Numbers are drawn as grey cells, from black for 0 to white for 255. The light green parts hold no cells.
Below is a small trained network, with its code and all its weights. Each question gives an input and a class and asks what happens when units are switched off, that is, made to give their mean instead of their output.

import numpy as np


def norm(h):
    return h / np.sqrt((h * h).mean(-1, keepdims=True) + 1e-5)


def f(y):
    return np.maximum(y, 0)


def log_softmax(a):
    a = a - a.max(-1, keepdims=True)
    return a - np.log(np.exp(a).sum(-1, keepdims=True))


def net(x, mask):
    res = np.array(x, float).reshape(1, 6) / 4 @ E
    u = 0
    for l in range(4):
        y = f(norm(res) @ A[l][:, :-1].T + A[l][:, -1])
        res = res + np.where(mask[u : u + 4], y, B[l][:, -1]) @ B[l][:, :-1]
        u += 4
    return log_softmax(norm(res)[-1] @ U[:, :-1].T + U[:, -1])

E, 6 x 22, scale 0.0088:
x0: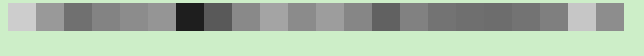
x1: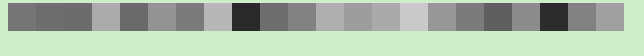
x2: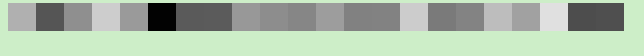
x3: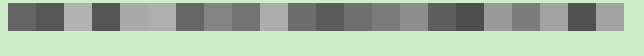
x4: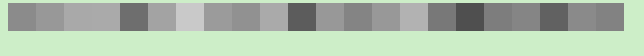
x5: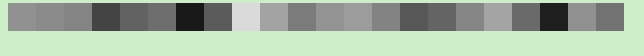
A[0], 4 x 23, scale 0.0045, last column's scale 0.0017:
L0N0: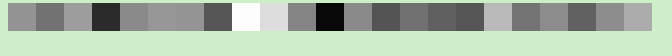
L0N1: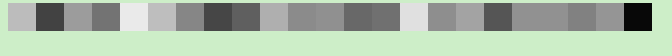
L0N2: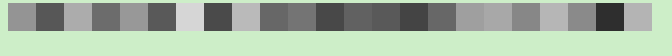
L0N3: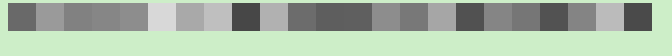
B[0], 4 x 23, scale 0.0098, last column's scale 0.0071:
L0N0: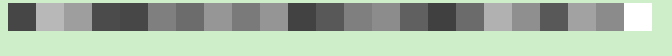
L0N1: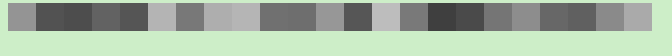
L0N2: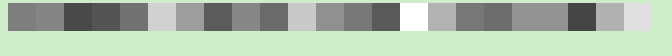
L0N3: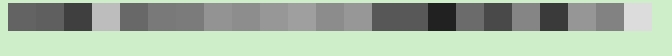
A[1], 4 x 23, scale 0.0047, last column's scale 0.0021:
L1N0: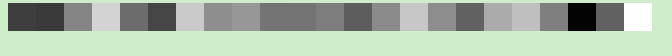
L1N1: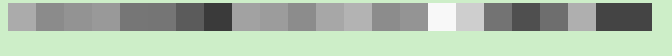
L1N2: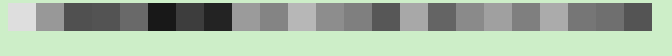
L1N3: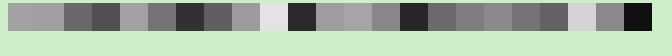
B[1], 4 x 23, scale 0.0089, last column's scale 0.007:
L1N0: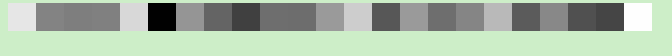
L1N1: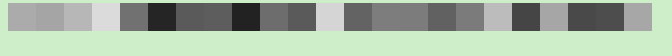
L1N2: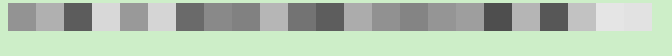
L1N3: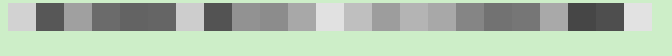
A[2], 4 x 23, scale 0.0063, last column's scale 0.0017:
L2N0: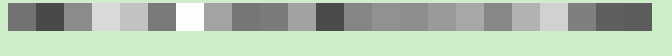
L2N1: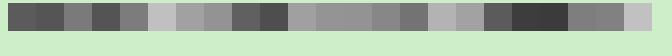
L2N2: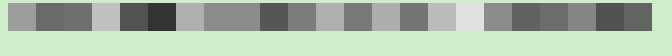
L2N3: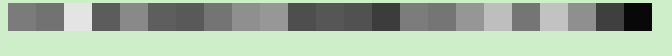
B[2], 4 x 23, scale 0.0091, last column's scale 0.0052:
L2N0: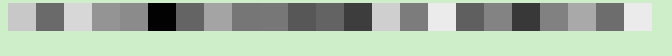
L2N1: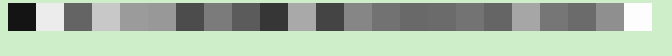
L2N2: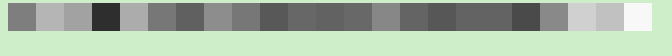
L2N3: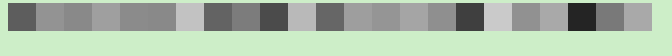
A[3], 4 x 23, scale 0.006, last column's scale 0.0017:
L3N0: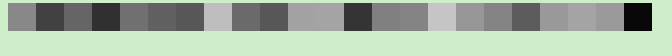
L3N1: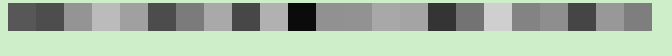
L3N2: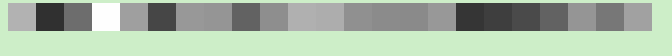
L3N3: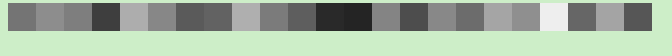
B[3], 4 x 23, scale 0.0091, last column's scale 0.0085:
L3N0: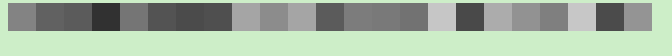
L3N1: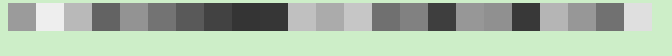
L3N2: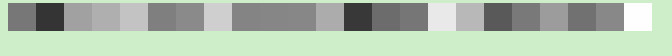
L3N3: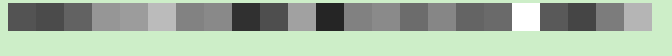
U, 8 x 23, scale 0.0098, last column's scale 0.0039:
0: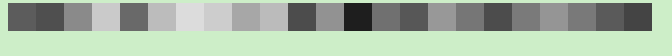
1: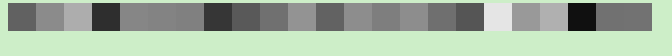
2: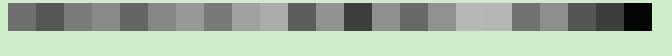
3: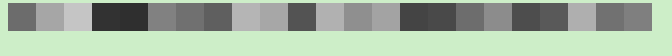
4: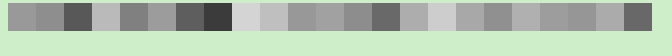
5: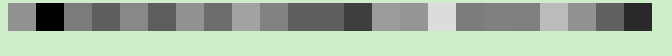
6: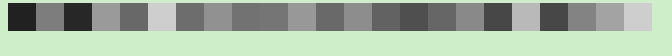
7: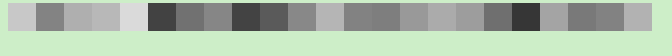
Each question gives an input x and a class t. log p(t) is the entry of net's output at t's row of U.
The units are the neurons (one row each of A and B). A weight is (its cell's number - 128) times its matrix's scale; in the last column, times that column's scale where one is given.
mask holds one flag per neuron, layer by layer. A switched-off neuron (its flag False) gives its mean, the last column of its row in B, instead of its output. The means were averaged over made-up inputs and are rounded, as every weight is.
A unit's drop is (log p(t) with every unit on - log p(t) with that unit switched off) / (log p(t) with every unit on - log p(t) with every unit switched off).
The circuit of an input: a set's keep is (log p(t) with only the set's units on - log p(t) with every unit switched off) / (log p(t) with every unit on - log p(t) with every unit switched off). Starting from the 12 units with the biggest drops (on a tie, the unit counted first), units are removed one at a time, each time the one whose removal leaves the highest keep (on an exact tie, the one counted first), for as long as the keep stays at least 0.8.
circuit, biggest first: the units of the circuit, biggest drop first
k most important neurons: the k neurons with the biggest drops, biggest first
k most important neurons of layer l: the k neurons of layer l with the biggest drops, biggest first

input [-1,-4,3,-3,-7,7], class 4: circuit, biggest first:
L1N2
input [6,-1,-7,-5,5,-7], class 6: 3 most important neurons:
L2N1, L1N0, L2N0
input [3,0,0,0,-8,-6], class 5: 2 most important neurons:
L0N0, L2N0
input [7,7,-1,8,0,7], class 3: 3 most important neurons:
L1N0, L0N2, L1N2
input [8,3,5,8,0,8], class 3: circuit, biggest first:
L0N0, L1N0
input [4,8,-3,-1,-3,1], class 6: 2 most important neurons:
L2N1, L1N0
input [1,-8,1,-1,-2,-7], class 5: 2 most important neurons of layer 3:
L3N1, L3N0
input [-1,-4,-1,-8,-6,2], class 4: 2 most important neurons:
L1N2, L0N2
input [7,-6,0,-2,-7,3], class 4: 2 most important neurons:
L1N2, L1N3
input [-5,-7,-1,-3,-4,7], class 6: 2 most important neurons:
L0N2, L1N0
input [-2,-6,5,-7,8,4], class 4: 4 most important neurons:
L0N2, L1N2, L0N0, L2N0
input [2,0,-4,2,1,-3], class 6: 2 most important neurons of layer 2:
L2N0, L2N1
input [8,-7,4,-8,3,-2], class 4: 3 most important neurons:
L1N2, L0N2, L1N0
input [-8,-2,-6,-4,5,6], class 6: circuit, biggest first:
L2N1
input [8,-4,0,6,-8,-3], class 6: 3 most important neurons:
L1N0, L3N3, L1N2
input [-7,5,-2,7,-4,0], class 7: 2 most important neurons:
L0N0, L1N0
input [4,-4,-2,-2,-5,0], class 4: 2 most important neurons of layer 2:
L2N2, L2N1
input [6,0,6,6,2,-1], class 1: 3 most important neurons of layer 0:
L0N1, L0N3, L0N0
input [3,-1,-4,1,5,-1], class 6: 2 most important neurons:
L2N0, L1N0
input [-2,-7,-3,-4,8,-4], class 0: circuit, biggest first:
L3N1
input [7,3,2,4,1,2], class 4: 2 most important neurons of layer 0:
L0N0, L0N3
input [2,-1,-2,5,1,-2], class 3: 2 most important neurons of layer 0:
L0N0, L0N2
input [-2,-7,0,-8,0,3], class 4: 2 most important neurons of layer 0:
L0N2, L0N3
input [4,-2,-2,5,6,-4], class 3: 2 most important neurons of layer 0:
L0N0, L0N2
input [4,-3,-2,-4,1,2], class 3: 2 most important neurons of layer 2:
L2N2, L2N0
